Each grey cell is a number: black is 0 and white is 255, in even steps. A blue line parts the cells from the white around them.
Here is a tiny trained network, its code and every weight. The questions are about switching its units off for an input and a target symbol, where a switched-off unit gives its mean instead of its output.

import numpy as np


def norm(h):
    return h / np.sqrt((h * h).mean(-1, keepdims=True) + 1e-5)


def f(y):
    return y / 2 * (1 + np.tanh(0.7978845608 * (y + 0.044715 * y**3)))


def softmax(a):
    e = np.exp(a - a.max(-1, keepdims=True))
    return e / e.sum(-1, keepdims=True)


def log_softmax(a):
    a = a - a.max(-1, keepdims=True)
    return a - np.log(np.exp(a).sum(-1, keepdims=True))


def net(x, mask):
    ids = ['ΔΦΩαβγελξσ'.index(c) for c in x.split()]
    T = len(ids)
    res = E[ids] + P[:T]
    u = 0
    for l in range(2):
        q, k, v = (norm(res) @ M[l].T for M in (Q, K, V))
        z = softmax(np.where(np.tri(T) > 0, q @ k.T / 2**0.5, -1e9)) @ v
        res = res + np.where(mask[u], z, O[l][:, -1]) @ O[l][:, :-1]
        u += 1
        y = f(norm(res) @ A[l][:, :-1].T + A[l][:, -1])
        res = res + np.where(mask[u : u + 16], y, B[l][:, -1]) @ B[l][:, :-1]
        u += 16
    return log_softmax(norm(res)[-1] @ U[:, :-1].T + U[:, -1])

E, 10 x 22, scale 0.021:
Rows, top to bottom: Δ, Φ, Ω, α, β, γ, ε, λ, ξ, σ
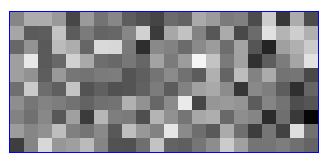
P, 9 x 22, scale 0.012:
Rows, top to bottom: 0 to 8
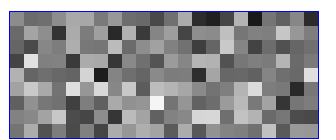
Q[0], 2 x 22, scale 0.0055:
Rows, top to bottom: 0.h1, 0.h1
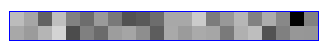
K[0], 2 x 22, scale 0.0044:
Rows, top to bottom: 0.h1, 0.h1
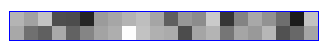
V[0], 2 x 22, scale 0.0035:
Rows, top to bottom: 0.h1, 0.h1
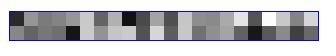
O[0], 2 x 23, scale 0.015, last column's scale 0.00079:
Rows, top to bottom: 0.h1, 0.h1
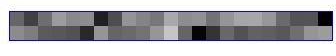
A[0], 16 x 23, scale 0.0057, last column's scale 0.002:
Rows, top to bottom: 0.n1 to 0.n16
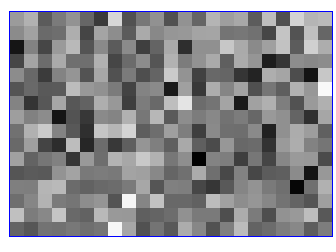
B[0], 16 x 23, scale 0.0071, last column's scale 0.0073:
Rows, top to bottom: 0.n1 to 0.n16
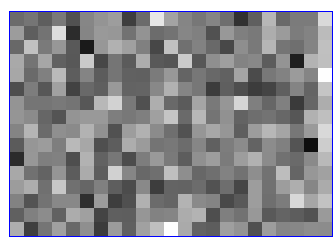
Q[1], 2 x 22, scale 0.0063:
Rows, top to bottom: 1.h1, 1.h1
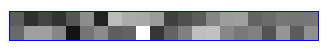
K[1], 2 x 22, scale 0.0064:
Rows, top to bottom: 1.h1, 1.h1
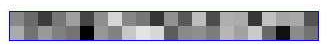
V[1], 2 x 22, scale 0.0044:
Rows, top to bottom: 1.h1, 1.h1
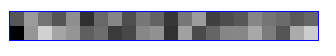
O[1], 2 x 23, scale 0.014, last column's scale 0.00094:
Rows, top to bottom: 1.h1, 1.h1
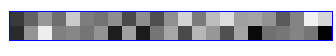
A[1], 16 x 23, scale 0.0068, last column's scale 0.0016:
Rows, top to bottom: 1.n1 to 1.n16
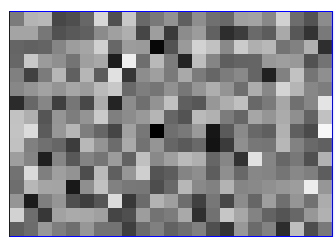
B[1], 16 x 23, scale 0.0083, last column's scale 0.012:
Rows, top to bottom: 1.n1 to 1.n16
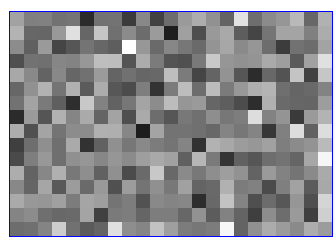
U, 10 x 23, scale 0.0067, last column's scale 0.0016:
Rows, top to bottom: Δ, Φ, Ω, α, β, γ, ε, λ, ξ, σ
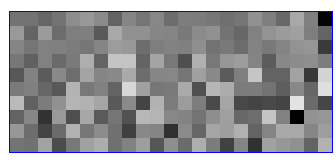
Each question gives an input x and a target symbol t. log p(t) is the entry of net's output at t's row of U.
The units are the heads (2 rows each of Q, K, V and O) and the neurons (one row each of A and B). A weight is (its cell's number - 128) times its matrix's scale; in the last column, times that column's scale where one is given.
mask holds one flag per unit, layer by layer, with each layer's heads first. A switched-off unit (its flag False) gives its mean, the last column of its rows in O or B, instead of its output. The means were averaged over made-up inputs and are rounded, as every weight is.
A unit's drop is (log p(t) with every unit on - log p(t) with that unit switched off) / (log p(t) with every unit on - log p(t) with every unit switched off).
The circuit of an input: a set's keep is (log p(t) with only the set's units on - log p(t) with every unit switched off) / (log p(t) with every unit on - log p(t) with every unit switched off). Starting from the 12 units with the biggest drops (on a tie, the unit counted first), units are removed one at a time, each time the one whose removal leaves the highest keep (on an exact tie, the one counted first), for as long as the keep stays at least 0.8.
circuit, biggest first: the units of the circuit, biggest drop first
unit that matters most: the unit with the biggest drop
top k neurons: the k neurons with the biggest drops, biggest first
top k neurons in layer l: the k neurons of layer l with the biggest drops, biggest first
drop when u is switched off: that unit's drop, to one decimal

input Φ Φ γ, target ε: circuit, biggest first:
0.n10, 1.n4, 1.n9
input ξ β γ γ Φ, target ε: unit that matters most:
0.n9
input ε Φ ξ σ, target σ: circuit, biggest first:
1.h1, 1.n7, 0.n14
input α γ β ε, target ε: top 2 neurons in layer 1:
1.n9, 1.n13
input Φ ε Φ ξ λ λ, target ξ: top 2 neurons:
0.n4, 1.n2
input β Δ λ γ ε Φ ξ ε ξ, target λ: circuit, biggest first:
0.n11, 1.n9
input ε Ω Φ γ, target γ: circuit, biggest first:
1.h1, 1.n3, 0.n1
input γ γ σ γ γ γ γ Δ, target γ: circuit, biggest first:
0.n6, 1.n3, 1.h1
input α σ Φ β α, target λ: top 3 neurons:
1.n9, 0.n1, 0.n5
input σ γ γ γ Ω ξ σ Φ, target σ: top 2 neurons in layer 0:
0.n14, 0.n5
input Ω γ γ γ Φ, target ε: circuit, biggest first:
1.n13, 1.n4
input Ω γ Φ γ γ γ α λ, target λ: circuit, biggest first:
1.h1, 1.n9
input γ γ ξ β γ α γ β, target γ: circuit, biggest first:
1.h1, 1.n3
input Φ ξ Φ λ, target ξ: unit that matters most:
1.n2
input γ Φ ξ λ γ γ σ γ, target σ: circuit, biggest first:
1.h1, 0.n14
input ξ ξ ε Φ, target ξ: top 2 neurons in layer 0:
0.n6, 0.n7
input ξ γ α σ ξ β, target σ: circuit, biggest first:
1.h1, 1.n7
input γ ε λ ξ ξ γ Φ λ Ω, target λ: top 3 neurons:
0.n9, 1.n9, 0.n5
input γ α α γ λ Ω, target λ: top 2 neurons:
0.n9, 0.n3
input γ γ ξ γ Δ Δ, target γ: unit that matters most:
0.n4
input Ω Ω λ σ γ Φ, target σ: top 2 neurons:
1.n7, 0.n4
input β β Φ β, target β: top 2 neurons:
1.n9, 0.n1
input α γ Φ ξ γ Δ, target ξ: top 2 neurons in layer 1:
1.n2, 1.n1
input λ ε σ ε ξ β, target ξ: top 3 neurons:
0.n11, 0.n6, 1.n10
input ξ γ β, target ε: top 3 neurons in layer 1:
1.n14, 1.n5, 1.n4
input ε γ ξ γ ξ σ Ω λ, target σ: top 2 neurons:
0.n14, 1.n7
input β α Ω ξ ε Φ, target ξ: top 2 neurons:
0.n4, 1.n10
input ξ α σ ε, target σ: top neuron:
1.n7
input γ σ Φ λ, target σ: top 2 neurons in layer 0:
0.n14, 0.n5
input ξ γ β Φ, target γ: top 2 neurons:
0.n5, 1.n3
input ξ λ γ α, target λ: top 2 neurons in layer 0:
0.n5, 0.n2
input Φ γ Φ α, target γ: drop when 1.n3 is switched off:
0.2
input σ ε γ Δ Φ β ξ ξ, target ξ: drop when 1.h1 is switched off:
0.5
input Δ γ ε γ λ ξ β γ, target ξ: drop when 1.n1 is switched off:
0.1
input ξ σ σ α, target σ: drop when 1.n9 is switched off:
0.0
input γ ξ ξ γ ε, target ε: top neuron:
1.n14
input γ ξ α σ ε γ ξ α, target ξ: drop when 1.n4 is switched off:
0.2
